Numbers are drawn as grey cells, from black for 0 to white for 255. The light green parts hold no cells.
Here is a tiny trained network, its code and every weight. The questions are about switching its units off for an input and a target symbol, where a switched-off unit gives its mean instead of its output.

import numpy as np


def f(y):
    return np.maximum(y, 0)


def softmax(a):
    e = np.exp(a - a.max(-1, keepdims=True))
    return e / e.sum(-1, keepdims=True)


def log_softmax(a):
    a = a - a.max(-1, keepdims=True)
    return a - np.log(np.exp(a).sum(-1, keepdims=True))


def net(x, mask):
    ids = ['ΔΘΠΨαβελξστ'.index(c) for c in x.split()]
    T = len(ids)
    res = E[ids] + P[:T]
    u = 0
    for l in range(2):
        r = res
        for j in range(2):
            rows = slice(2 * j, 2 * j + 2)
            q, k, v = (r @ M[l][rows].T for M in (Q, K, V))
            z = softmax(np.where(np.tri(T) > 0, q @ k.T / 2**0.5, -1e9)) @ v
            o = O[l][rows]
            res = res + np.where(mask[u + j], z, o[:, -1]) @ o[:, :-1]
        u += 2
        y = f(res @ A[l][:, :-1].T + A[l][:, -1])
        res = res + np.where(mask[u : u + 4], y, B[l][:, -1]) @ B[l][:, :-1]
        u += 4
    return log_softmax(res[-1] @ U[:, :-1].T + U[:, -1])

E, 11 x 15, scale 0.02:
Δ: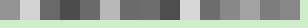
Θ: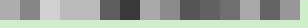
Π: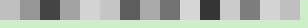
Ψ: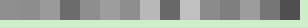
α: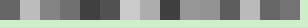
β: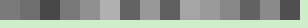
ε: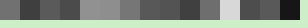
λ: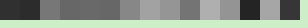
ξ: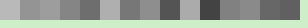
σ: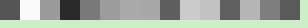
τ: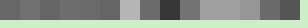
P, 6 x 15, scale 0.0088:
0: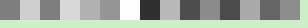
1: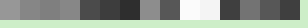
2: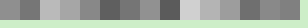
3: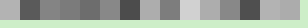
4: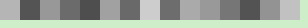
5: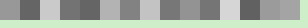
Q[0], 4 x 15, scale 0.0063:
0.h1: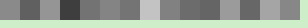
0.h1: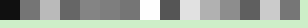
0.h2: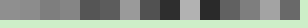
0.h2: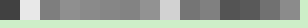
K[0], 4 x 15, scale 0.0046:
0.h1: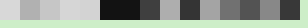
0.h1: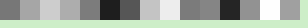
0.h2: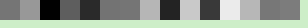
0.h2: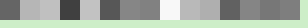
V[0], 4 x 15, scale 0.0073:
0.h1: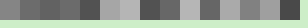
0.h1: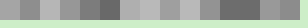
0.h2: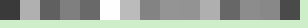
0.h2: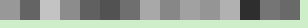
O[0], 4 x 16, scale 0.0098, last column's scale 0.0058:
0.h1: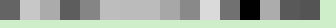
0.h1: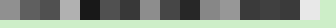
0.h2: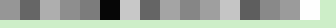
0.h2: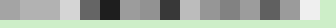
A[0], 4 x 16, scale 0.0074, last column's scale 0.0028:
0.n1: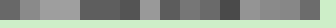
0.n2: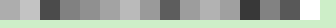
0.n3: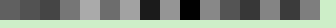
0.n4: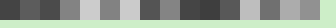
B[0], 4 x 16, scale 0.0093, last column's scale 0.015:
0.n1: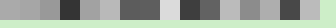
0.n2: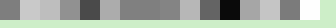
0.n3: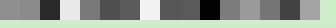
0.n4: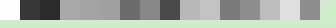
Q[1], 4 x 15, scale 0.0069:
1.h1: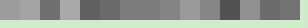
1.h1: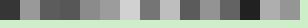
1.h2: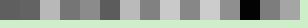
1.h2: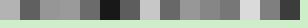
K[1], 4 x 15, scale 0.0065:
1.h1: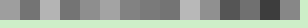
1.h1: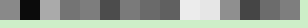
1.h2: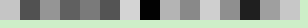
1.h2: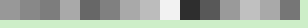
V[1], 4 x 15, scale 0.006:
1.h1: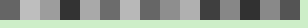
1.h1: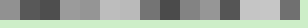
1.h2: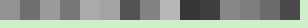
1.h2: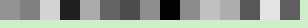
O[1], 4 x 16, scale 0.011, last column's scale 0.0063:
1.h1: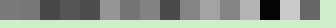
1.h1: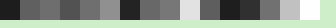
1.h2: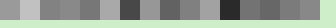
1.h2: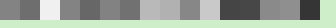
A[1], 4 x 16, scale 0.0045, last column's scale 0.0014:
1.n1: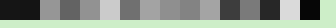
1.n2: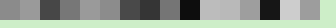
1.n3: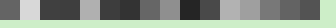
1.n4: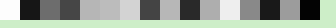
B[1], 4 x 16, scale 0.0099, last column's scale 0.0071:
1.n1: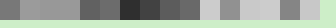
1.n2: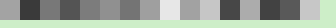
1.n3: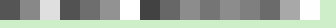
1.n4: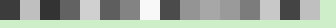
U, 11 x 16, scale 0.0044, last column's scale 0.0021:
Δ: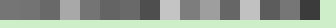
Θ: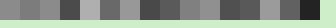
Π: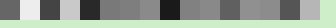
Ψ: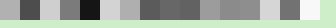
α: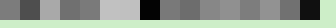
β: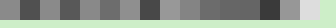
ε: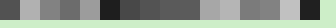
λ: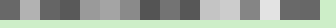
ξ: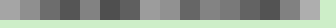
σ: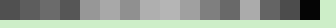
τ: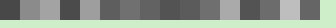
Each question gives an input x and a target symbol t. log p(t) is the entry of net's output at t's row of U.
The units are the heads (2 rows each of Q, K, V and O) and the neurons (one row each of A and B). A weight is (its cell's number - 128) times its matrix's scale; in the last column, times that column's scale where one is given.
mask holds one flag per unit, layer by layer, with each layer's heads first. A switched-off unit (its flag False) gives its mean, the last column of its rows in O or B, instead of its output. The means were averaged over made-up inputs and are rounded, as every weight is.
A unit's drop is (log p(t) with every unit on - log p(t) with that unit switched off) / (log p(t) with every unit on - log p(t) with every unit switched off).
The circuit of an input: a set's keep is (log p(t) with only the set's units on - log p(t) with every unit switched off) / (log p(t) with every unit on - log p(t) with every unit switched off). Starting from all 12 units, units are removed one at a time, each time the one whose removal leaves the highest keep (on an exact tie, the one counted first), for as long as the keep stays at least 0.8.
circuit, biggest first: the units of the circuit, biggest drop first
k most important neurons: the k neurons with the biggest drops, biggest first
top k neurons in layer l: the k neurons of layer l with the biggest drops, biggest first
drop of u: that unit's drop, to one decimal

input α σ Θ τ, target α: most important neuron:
0.n3
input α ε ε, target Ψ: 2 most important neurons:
0.n3, 1.n1
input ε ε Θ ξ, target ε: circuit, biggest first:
0.h1, 0.n2, 1.h1, 1.n1
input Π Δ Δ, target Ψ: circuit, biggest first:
0.h1, 1.h2, 0.n3
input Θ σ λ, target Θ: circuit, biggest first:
1.h1, 0.h1, 0.n4, 0.h2
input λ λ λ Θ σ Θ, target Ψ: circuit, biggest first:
0.n1, 1.h1, 1.n3
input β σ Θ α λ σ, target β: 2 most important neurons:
0.n3, 0.n2
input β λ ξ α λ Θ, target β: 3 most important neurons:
0.n2, 0.n3, 1.n2
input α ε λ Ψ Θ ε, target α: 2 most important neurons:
0.n3, 1.n3
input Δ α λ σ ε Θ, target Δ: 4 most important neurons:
0.n3, 0.n2, 1.n2, 1.n1
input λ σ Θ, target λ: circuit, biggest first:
0.n1, 1.h1, 0.n2, 1.n4
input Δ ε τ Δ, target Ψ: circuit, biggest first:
1.h2, 0.h1
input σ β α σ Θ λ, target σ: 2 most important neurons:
0.n3, 0.n2
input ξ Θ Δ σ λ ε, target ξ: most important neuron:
0.n2
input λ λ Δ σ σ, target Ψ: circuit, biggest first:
0.h2, 0.h1, 1.h2, 0.n3
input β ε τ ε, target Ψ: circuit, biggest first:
0.h1, 1.h2
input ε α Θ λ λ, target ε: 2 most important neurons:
0.n2, 0.n3
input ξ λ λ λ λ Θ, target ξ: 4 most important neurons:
0.n2, 0.n3, 0.n1, 1.n2
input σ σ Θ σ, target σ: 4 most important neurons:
0.n3, 0.n2, 1.n2, 1.n4
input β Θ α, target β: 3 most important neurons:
0.n3, 0.n2, 1.n2
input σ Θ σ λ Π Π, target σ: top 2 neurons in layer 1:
1.n2, 1.n4
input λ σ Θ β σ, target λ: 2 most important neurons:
0.n1, 0.n3
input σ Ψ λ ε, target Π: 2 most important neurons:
0.n3, 0.n2
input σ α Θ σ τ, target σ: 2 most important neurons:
0.n2, 0.n3
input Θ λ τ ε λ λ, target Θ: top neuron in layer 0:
0.n4
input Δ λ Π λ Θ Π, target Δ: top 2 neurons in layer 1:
1.n2, 1.n1
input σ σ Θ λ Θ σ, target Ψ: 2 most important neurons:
0.n1, 0.n2
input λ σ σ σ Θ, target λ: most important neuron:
0.n1
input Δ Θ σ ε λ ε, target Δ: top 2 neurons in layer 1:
1.n2, 1.n1
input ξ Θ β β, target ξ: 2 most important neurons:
0.n2, 0.n1
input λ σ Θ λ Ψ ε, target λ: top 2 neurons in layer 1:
1.n4, 1.n3
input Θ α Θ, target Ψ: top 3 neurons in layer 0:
0.n4, 0.n1, 0.n2
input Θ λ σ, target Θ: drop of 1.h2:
0.0
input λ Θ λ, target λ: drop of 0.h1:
0.5
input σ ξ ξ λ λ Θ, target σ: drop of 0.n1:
0.1
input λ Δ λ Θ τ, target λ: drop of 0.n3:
1.0
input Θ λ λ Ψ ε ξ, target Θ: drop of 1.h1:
1.0
